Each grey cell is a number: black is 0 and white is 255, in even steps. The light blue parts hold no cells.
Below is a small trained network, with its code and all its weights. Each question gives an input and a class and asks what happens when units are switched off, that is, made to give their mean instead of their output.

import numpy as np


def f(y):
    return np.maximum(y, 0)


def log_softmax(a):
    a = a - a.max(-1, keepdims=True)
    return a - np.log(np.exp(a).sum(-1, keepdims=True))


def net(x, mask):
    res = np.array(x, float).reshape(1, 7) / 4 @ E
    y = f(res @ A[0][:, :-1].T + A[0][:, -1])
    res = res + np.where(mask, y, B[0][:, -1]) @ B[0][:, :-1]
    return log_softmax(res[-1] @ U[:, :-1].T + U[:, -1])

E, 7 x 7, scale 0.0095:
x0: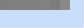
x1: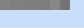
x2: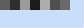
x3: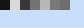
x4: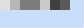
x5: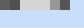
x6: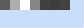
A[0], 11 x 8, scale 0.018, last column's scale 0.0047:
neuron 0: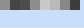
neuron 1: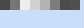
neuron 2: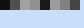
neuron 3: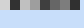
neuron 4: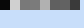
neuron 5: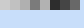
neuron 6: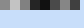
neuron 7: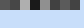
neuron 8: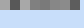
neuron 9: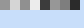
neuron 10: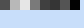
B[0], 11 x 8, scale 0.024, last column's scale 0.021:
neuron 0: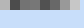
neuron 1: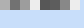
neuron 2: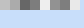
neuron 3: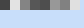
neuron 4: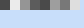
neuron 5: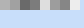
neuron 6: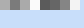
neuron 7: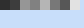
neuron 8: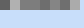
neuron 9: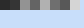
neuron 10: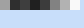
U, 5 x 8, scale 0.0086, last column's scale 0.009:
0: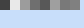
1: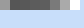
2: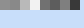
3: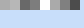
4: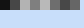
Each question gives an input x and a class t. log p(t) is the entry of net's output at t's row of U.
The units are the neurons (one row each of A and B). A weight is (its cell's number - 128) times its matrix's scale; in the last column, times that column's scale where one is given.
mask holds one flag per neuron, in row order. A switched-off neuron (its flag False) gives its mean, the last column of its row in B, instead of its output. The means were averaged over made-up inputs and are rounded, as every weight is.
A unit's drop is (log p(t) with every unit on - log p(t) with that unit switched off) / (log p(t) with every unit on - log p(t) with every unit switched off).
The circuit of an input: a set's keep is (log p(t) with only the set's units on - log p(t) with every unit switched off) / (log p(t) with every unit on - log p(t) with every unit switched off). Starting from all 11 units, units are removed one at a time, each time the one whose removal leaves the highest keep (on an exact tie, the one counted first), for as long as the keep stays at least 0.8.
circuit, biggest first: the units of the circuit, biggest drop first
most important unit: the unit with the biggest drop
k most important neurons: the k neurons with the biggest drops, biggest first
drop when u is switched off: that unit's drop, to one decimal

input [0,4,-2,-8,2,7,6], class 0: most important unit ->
neuron 3
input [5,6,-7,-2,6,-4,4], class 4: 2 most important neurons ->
[neuron 9; neuron 2]
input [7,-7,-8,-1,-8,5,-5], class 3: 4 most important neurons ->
[neuron 2; neuron 7; neuron 10; neuron 6]
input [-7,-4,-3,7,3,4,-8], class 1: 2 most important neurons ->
[neuron 0; neuron 3]
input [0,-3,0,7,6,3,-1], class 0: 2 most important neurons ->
[neuron 4; neuron 2]
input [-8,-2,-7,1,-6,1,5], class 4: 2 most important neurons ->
[neuron 9; neuron 5]
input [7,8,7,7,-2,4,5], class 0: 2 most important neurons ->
[neuron 4; neuron 9]
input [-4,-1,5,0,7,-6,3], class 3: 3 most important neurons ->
[neuron 5; neuron 1; neuron 0]
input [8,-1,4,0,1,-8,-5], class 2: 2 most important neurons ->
[neuron 10; neuron 6]
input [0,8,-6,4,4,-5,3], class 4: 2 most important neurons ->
[neuron 9; neuron 1]
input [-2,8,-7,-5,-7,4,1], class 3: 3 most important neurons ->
[neuron 2; neuron 7; neuron 4]
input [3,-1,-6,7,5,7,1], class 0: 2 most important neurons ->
[neuron 4; neuron 6]
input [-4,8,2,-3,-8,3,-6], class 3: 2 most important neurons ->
[neuron 2; neuron 10]
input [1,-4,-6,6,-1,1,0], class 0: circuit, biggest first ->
[neuron 4]
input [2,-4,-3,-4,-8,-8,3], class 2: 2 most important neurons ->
[neuron 6; neuron 5]
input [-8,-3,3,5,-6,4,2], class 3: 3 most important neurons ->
[neuron 2; neuron 3; neuron 6]
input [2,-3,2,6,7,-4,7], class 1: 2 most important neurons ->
[neuron 10; neuron 2]
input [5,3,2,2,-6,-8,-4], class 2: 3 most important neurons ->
[neuron 6; neuron 10; neuron 5]
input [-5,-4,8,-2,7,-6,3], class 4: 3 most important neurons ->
[neuron 7; neuron 2; neuron 1]
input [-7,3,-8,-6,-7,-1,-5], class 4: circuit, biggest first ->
[neuron 9]
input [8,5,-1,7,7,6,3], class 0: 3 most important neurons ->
[neuron 4; neuron 2; neuron 6]
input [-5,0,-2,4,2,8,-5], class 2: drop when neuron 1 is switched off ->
0.1
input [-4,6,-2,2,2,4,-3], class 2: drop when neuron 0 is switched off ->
-0.1
